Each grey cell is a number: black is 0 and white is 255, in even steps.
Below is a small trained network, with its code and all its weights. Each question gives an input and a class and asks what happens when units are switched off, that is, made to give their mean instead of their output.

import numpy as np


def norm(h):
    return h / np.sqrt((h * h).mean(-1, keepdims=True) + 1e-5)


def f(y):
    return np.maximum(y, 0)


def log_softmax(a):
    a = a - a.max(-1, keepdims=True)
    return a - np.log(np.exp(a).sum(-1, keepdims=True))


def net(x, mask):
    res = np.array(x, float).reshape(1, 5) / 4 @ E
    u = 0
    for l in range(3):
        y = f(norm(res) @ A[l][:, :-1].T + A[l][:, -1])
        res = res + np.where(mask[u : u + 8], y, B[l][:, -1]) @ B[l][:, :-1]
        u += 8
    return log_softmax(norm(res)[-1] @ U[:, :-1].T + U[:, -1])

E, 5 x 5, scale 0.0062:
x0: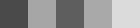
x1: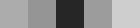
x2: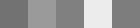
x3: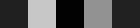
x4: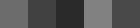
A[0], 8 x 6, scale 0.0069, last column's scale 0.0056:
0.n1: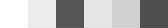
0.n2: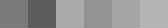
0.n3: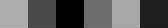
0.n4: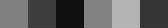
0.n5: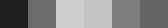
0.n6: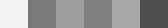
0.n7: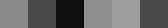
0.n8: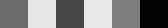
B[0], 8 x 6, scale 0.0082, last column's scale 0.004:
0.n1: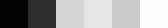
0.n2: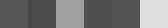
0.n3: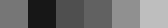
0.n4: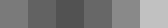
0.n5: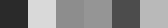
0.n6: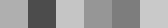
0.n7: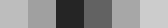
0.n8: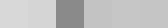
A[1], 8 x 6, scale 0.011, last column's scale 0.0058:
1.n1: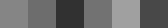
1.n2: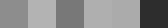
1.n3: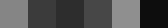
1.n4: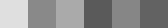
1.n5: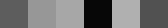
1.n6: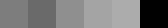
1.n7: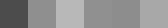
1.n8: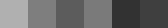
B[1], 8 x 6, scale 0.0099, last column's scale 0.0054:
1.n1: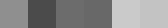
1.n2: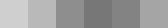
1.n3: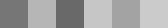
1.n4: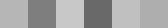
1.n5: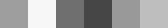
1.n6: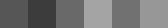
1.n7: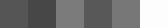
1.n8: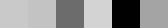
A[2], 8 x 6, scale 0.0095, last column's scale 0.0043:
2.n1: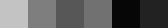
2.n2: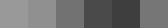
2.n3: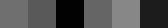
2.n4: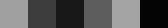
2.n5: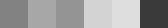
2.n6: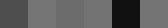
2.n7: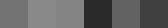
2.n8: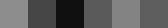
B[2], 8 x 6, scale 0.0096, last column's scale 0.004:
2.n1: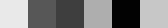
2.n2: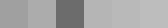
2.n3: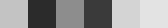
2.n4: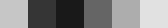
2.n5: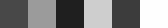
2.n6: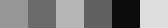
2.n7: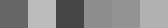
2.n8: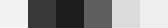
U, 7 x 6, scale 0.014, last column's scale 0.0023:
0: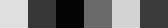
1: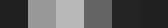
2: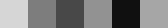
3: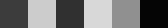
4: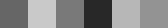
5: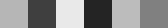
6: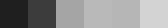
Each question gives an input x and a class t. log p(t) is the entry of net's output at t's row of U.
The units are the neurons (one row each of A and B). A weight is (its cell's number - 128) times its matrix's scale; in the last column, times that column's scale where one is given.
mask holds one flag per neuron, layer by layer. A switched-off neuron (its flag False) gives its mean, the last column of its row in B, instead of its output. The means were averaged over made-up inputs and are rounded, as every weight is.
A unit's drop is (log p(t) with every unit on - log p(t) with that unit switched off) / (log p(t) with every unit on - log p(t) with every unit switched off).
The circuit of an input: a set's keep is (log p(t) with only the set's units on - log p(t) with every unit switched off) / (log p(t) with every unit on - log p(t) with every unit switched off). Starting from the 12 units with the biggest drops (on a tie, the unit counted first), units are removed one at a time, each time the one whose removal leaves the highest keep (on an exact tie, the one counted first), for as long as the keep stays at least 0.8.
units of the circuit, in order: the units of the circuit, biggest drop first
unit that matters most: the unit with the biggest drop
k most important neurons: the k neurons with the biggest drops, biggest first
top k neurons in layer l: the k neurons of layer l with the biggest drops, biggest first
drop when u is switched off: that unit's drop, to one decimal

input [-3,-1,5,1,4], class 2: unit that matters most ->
0.n1
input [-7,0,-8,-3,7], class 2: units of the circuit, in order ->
[1.n8; 0.n1; 2.n1]
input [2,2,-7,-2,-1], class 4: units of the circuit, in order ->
[1.n5; 2.n8]
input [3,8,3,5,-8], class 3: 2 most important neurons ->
[2.n5; 0.n8]
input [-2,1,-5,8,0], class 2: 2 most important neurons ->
[1.n8; 0.n1]
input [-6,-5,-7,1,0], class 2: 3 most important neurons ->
[0.n1; 2.n1; 1.n8]
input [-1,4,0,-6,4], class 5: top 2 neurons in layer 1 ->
[1.n4; 1.n1]
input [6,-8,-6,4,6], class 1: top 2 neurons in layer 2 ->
[2.n6; 2.n4]
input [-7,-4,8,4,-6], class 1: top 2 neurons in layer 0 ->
[0.n5; 0.n7]
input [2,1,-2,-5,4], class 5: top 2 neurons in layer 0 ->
[0.n6; 0.n2]
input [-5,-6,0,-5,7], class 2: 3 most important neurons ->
[0.n1; 2.n1; 1.n8]
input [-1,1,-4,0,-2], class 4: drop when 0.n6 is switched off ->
-0.1
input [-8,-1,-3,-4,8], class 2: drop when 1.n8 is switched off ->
0.1
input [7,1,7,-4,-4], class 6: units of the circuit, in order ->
[0.n1]
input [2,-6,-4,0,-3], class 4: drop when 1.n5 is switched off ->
0.5
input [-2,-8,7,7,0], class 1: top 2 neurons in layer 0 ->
[0.n5; 0.n7]
